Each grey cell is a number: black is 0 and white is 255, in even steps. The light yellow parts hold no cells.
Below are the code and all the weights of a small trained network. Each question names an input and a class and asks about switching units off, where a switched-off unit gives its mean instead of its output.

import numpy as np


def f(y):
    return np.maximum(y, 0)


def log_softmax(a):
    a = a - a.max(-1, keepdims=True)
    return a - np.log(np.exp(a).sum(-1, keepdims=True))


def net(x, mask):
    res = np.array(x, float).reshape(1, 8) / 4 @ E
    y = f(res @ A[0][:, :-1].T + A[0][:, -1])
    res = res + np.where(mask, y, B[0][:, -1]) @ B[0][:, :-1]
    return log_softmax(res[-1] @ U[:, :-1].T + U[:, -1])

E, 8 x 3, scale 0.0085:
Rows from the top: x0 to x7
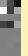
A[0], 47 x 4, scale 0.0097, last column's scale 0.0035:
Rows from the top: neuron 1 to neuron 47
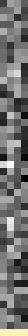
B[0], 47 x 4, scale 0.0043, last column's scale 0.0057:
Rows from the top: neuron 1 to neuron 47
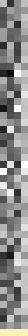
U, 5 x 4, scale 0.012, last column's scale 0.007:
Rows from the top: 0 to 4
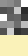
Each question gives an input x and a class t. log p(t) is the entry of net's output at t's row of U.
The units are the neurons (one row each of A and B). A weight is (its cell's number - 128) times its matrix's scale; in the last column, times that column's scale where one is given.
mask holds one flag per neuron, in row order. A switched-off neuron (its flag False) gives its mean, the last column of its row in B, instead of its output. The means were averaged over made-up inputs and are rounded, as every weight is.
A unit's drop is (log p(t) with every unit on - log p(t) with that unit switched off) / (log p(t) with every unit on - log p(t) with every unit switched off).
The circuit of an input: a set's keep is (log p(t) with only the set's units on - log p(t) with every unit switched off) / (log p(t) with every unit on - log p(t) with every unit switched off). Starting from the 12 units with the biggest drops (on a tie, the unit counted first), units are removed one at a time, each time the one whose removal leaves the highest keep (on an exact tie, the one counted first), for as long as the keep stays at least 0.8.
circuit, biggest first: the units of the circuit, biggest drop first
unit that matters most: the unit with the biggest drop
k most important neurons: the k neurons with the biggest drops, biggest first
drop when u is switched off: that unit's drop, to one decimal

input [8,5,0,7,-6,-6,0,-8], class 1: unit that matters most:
neuron 16
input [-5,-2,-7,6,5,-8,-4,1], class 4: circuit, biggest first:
(neuron 14; neuron 35; neuron 4)
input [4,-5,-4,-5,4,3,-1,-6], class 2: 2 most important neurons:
(neuron 25; neuron 27)
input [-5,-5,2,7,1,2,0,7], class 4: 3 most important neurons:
(neuron 14; neuron 35; neuron 4)
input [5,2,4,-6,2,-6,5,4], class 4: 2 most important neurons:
(neuron 24; neuron 29)
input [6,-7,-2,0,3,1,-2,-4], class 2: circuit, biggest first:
(neuron 25; neuron 27; neuron 44)
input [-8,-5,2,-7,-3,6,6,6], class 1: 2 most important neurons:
(neuron 11; neuron 21)
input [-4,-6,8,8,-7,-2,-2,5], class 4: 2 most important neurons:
(neuron 14; neuron 35)
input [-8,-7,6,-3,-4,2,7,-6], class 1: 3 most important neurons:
(neuron 11; neuron 21; neuron 37)
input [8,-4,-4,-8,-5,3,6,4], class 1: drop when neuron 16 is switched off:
0.2
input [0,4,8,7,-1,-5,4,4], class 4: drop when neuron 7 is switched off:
0.1
